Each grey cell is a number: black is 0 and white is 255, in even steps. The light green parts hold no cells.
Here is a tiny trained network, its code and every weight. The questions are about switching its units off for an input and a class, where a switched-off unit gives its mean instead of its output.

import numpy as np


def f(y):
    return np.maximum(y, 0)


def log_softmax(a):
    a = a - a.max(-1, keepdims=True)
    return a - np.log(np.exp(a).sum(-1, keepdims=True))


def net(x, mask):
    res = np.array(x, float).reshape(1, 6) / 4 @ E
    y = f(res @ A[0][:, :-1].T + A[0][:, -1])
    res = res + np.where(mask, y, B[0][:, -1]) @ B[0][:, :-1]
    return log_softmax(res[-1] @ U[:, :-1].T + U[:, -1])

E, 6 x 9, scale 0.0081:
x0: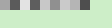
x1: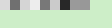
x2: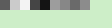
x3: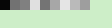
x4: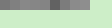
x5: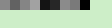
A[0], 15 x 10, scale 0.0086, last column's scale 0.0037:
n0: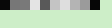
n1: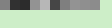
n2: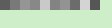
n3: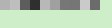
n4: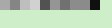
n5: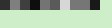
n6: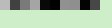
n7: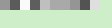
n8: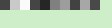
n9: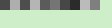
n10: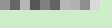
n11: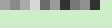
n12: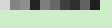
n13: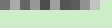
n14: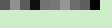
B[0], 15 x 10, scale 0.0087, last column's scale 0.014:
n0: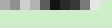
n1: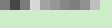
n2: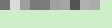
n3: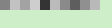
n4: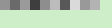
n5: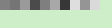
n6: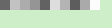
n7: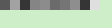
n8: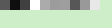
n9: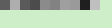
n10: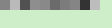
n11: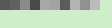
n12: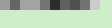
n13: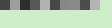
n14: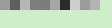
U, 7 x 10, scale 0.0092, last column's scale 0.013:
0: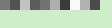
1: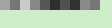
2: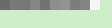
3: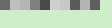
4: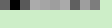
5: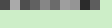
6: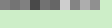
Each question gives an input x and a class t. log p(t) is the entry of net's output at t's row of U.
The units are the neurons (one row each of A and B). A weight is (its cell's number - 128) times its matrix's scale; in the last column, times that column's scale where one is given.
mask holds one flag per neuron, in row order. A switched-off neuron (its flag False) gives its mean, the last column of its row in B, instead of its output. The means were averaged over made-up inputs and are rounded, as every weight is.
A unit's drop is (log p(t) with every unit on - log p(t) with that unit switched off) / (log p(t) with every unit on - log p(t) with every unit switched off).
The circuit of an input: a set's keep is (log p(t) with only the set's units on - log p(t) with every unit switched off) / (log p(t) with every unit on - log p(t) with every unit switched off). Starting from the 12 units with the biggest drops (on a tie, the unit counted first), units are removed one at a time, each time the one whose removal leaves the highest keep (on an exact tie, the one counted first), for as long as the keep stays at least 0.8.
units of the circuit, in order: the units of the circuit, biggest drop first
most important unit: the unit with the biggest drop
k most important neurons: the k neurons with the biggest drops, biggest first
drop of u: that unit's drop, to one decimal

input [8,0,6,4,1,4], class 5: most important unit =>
n7
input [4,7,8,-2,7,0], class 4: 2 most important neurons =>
[n8 n5]
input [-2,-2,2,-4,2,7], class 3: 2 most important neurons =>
[n6 n0]
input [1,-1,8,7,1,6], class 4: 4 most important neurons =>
[n8 n12 n3 n2]
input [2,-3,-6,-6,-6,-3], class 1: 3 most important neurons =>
[n8 n12 n3]
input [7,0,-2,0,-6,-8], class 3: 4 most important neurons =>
[n3 n2 n13 n9]
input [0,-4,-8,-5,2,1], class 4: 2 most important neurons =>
[n1 n0]
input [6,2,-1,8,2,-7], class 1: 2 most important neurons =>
[n0 n6]
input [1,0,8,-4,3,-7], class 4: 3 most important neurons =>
[n8 n6 n0]
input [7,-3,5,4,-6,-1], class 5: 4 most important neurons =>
[n7 n10 n1 n6]
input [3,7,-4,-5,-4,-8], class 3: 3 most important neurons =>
[n3 n5 n2]
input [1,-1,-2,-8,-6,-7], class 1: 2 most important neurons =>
[n12 n6]
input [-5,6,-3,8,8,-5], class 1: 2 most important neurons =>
[n0 n5]
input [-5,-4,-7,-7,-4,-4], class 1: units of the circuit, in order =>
[n12]
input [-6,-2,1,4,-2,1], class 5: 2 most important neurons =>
[n9 n13]
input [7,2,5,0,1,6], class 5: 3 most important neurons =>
[n7 n10 n3]
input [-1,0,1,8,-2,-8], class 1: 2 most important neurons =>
[n0 n6]
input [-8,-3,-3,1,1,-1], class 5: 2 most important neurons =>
[n9 n8]
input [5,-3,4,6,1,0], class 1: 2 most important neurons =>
[n0 n9]
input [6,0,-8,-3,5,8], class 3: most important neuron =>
[n6]
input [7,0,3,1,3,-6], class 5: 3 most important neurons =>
[n7 n6 n10]
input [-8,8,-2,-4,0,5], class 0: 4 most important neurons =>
[n11 n4 n7 n10]
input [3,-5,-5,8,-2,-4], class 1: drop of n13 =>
0.0
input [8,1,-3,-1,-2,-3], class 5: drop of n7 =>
0.3
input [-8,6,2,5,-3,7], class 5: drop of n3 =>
0.2
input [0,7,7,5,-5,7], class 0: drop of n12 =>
0.1
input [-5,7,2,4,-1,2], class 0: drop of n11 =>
0.3
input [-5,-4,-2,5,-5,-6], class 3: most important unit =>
n2
